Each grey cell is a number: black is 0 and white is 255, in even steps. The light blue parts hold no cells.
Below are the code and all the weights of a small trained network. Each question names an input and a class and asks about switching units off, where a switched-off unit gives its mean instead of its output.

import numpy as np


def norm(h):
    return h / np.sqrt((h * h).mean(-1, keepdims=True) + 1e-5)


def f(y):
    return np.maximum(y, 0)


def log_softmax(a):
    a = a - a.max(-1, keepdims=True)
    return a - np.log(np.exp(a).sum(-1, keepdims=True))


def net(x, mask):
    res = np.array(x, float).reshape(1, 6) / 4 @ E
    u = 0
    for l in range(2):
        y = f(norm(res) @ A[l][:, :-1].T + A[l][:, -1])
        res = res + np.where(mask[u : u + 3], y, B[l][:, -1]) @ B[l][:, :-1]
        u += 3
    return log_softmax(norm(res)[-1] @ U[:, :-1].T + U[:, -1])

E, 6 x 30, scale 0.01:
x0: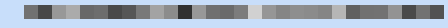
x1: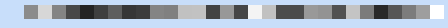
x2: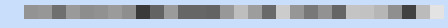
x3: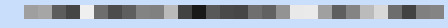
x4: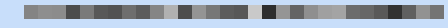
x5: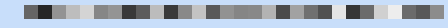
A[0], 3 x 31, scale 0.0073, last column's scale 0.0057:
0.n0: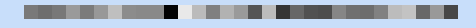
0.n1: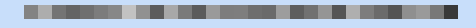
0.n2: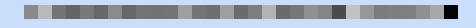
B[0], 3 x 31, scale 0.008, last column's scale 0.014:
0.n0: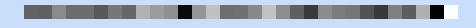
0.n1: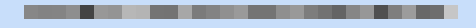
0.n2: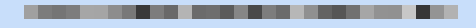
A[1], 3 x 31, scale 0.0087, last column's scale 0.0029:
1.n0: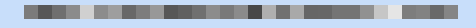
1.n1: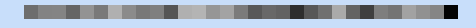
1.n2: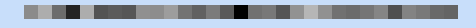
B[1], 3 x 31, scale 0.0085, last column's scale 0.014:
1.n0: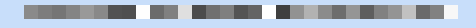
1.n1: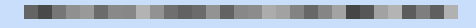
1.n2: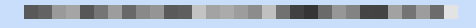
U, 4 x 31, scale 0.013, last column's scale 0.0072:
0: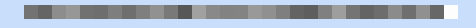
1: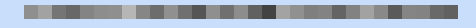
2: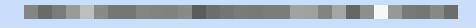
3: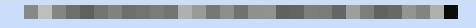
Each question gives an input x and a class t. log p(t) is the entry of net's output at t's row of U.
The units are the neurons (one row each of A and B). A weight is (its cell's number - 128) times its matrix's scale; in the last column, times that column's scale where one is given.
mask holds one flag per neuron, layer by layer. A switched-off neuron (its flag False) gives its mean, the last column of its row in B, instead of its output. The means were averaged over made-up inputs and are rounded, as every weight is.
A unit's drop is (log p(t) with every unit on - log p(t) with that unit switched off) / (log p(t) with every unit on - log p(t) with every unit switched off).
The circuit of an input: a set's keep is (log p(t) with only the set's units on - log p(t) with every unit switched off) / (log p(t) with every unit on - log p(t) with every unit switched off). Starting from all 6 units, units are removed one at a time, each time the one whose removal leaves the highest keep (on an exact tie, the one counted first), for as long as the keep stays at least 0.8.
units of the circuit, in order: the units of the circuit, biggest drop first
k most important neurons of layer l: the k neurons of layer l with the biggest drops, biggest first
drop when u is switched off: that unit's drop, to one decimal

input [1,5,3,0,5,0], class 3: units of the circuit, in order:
0.n0
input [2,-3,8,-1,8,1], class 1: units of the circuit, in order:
1.n2, 1.n0, 0.n0
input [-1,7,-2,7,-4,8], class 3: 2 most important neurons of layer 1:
1.n0, 1.n1
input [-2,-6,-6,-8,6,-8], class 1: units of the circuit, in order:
1.n2, 0.n0
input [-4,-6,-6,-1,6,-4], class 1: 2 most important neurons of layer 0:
0.n1, 0.n0
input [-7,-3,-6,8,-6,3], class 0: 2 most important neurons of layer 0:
0.n2, 0.n1
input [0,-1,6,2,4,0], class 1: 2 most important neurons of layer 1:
1.n0, 1.n2
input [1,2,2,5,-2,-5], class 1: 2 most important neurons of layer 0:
0.n1, 0.n0
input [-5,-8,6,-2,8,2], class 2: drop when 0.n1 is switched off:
0.0
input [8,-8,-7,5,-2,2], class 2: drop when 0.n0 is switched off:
0.5
